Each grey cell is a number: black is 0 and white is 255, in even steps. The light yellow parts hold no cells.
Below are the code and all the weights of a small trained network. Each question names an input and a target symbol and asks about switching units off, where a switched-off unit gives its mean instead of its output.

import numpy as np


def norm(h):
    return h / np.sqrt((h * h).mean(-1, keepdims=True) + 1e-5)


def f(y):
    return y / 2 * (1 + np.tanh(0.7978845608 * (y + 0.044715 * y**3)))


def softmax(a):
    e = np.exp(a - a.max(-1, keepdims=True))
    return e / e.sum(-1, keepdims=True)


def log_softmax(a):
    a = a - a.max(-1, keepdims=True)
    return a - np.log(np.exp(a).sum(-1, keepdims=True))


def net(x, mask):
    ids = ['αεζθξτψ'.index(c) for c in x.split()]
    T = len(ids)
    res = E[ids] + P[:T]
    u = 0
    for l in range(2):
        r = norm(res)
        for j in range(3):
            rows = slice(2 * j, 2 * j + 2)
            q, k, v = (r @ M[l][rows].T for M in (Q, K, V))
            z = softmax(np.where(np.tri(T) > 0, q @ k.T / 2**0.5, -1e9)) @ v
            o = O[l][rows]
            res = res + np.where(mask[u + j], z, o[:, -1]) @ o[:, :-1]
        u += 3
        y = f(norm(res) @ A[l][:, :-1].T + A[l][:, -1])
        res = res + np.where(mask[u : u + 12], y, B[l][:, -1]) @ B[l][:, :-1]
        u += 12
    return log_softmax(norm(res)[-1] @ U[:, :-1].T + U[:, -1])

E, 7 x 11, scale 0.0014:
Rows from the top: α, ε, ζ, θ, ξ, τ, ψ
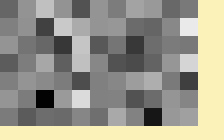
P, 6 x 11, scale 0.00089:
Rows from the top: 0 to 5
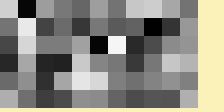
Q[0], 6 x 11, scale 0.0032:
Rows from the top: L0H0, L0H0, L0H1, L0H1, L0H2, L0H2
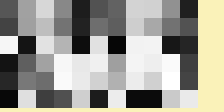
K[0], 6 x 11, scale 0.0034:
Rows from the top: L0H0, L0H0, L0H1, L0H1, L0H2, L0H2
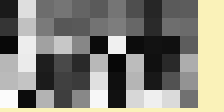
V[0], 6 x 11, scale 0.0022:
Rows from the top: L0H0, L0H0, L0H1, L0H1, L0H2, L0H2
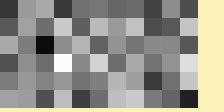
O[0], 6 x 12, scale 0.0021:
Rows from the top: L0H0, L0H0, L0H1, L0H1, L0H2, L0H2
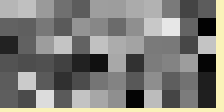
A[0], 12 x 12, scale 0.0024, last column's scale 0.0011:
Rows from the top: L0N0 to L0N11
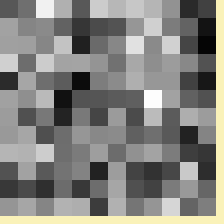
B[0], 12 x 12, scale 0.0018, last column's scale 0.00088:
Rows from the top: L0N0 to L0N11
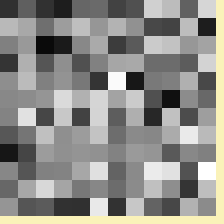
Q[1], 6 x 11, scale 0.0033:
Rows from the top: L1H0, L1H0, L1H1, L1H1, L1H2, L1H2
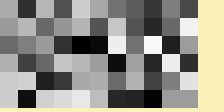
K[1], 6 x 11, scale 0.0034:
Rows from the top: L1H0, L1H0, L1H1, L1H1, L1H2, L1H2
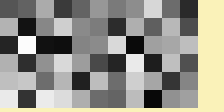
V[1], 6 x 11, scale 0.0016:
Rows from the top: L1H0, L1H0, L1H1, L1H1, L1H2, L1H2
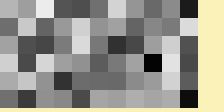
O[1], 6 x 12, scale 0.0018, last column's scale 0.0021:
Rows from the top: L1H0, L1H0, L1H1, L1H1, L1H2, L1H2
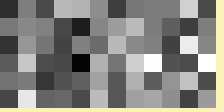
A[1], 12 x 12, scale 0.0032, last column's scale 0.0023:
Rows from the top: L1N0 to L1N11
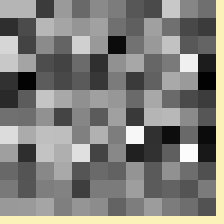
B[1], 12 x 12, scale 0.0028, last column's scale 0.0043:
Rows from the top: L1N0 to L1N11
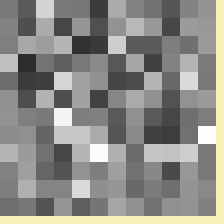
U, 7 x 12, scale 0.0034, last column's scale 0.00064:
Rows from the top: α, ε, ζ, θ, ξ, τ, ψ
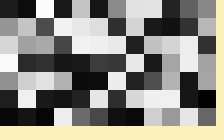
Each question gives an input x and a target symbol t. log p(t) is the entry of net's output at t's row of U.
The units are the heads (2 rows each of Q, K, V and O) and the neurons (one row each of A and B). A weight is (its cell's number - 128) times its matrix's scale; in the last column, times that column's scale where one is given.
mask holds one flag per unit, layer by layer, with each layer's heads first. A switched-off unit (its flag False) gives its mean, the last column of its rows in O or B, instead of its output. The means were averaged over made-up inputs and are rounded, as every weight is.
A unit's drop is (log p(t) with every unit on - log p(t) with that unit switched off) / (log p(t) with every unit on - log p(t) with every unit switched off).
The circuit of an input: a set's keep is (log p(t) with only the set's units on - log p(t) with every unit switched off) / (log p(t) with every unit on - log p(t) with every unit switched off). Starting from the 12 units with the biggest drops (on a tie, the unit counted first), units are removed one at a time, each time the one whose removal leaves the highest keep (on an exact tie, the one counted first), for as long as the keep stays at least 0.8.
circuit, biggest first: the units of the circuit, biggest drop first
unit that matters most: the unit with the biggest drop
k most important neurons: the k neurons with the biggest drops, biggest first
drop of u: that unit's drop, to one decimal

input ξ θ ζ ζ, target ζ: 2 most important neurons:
(L1N8; L0N0)
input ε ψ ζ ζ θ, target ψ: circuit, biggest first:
(L0H1)
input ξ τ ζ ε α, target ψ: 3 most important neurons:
(L0N0; L1N4; L0N4)
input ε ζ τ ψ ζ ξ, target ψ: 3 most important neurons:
(L0N0; L0N4; L1N4)
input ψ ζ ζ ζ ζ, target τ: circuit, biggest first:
(L1H1; L1N7)
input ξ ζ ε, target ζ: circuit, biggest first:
(L0H2; L1N8)
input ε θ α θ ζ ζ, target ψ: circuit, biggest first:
(L1N4; L0H1)
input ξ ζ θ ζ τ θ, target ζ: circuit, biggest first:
(L1N8; L0H2)
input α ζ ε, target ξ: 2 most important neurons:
(L0N9; L0N6)
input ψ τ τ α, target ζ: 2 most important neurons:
(L0N4; L1N8)
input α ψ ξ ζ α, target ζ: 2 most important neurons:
(L1N8; L0N4)
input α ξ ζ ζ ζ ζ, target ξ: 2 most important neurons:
(L0N6; L1N2)
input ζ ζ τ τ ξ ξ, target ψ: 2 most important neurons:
(L0N0; L1N4)
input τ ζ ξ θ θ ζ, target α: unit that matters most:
L0H1
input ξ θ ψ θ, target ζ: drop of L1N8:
0.5
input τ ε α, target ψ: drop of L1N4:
0.3
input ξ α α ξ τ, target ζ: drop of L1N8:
0.3
